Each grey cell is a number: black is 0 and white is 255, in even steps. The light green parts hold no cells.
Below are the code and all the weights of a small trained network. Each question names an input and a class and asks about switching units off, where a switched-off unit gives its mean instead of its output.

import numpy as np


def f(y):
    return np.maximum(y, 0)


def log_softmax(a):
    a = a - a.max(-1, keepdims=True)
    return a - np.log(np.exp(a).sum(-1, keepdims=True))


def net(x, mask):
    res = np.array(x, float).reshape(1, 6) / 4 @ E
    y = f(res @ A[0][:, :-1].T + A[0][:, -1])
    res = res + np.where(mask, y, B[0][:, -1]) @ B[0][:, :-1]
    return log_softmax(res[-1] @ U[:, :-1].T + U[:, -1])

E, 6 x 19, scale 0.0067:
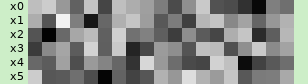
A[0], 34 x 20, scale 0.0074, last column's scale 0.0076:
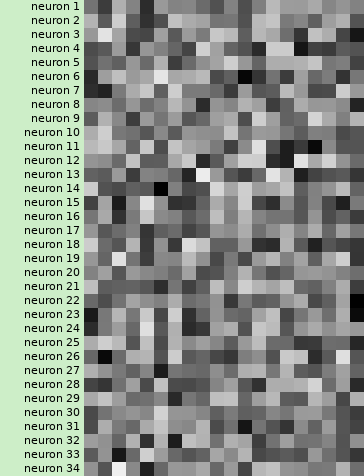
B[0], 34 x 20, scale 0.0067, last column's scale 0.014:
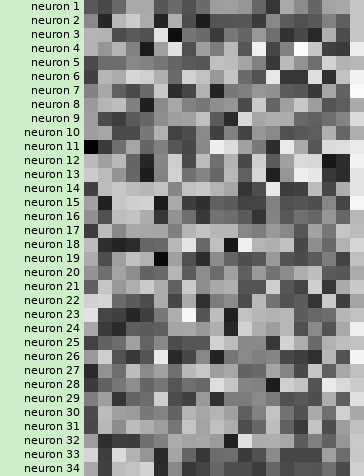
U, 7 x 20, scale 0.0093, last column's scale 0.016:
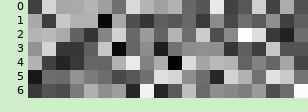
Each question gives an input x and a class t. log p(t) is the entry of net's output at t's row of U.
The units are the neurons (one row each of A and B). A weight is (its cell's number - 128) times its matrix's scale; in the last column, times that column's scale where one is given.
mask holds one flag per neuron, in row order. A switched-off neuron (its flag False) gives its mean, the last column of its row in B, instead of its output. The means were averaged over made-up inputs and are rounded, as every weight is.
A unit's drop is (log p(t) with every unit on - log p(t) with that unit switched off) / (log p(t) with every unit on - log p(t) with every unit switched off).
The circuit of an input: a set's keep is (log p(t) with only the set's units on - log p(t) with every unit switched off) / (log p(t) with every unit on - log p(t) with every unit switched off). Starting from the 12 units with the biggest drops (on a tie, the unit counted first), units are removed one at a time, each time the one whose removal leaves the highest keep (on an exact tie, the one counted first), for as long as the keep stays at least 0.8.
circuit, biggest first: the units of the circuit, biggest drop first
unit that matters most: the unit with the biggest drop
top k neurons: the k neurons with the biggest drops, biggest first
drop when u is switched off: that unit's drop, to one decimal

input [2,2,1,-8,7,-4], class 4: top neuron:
[neuron 18]
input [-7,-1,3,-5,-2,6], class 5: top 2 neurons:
[neuron 28; neuron 6]
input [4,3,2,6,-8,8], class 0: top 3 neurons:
[neuron 14; neuron 21; neuron 27]
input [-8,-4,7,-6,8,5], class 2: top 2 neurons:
[neuron 4; neuron 13]
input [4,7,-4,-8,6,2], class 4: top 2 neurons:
[neuron 18; neuron 32]
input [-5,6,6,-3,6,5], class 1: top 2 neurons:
[neuron 34; neuron 2]
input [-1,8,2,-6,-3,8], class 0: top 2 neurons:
[neuron 14; neuron 21]
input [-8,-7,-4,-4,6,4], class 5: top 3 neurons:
[neuron 28; neuron 5; neuron 17]
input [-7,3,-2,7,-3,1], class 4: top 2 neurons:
[neuron 24; neuron 9]
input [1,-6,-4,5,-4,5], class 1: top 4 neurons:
[neuron 15; neuron 6; neuron 33; neuron 16]
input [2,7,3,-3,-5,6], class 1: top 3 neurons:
[neuron 2; neuron 34; neuron 6]
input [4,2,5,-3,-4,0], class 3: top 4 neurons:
[neuron 26; neuron 4; neuron 13; neuron 7]
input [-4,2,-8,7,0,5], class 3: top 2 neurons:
[neuron 3; neuron 29]
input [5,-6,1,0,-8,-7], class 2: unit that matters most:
neuron 12
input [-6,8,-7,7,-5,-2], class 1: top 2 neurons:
[neuron 34; neuron 19]
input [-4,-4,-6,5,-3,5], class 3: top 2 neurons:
[neuron 29; neuron 3]
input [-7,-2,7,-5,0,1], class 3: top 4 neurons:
[neuron 26; neuron 7; neuron 11; neuron 22]
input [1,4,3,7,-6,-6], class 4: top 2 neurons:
[neuron 24; neuron 23]
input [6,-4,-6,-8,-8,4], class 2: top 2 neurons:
[neuron 12; neuron 20]
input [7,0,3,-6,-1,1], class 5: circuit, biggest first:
[neuron 11]
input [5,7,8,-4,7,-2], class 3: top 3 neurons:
[neuron 26; neuron 7; neuron 15]
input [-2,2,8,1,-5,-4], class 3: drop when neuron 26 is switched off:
0.2
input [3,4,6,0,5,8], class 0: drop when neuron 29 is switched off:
0.0
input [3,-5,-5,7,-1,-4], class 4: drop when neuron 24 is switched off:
0.2
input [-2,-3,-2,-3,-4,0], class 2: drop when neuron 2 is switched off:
0.1
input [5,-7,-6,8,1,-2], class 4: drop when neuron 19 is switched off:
0.1
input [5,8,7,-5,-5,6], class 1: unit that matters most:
neuron 2
